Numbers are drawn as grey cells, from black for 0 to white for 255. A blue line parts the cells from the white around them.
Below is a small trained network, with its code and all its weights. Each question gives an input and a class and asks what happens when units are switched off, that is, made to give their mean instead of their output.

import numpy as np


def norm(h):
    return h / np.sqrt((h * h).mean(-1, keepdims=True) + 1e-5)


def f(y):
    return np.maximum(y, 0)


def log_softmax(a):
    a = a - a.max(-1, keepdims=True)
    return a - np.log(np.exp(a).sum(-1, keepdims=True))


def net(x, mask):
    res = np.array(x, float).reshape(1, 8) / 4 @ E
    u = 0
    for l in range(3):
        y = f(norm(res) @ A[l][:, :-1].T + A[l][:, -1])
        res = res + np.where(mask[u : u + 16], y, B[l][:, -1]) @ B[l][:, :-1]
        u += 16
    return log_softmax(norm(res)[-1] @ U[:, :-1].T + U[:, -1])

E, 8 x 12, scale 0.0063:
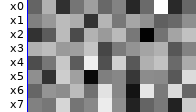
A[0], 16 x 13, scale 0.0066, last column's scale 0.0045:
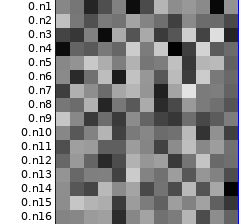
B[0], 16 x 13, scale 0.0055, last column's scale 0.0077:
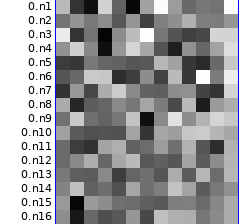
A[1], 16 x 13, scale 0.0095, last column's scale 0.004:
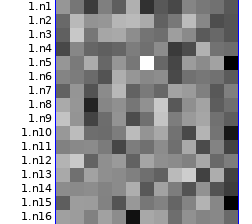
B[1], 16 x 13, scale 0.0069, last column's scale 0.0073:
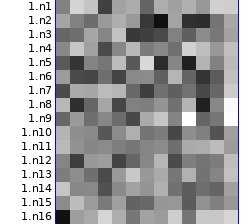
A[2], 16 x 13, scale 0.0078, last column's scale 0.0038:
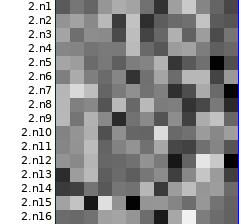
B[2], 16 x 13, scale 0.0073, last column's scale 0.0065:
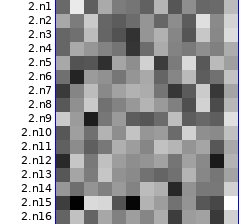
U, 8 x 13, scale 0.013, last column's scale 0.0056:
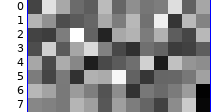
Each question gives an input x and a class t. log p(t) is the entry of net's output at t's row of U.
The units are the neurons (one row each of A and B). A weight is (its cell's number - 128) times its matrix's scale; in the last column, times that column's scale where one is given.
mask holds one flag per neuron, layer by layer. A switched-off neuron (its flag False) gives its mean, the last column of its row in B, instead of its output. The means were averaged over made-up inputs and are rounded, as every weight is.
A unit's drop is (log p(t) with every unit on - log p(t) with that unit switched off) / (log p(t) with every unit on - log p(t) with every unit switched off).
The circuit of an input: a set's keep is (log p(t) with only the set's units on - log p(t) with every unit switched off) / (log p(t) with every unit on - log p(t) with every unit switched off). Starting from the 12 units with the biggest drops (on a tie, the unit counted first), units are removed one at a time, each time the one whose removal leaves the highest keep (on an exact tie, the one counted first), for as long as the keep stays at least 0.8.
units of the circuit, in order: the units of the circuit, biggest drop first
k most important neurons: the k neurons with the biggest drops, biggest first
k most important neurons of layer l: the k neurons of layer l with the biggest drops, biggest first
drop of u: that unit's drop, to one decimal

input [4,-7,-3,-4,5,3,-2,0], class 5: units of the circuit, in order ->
0.n3
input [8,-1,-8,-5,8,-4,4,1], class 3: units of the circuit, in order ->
0.n7, 1.n2
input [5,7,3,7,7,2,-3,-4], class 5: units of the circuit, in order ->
0.n3, 1.n5
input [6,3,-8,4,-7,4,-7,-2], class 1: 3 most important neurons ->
0.n9, 0.n6, 0.n10
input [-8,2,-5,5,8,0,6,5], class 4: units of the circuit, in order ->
1.n9, 2.n15
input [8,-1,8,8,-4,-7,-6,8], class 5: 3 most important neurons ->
0.n3, 1.n5, 2.n8
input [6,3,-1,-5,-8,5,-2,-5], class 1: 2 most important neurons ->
1.n1, 0.n1
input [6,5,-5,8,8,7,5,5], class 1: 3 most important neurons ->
1.n13, 0.n16, 0.n10
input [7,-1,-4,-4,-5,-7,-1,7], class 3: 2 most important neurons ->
1.n3, 0.n7
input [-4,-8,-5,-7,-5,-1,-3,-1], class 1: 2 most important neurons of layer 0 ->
0.n4, 0.n1
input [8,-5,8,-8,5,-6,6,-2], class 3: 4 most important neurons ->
0.n7, 1.n2, 2.n1, 1.n7
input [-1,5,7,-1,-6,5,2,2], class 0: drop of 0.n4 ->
0.2
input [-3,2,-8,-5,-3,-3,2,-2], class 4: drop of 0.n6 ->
0.2
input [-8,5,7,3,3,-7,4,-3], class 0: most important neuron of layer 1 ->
1.n4
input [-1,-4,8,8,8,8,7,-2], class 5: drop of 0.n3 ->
0.1
